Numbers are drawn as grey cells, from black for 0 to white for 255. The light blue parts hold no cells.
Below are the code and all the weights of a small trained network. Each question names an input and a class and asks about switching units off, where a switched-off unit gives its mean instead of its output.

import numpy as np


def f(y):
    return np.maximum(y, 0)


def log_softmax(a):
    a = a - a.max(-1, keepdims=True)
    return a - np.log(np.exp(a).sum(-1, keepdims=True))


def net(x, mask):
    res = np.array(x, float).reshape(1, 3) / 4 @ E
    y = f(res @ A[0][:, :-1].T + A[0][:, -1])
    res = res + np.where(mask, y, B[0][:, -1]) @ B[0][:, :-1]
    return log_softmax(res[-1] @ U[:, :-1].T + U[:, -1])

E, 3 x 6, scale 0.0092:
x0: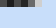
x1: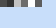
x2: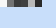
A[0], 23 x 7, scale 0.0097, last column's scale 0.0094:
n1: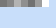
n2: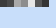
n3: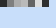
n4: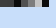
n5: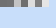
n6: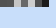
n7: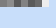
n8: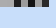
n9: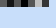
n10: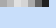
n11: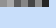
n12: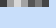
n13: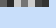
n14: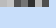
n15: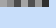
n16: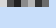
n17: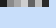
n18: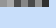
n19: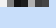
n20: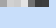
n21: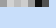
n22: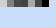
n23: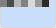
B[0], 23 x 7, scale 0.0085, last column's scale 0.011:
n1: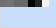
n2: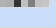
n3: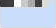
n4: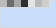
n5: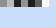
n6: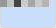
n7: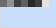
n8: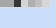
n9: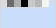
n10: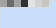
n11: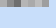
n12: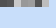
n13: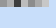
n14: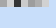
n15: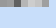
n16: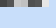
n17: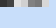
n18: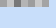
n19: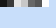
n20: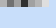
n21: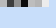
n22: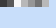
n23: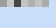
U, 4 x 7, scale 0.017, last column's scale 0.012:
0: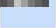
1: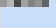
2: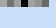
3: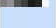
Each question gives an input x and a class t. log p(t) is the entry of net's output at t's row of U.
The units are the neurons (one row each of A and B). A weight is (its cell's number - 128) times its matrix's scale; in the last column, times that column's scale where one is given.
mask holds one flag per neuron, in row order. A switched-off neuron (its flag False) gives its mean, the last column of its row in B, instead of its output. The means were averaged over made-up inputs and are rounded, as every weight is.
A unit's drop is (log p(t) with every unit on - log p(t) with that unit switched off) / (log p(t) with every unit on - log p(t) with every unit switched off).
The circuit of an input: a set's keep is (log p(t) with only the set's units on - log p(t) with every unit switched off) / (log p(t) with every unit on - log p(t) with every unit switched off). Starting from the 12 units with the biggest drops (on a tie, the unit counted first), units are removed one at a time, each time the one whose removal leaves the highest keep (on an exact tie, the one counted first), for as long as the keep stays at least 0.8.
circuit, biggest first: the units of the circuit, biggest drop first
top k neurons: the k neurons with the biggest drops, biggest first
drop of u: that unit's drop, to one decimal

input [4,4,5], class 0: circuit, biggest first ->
n19
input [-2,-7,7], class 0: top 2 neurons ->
n19, n16
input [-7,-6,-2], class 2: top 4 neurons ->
n21, n20, n10, n5
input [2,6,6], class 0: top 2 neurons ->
n19, n16
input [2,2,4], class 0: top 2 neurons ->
n19, n1
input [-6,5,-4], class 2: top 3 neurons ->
n21, n10, n20
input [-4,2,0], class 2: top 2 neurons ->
n21, n10
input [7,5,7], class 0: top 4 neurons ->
n19, n16, n22, n21
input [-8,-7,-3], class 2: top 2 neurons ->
n21, n20
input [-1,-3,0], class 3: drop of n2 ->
0.1
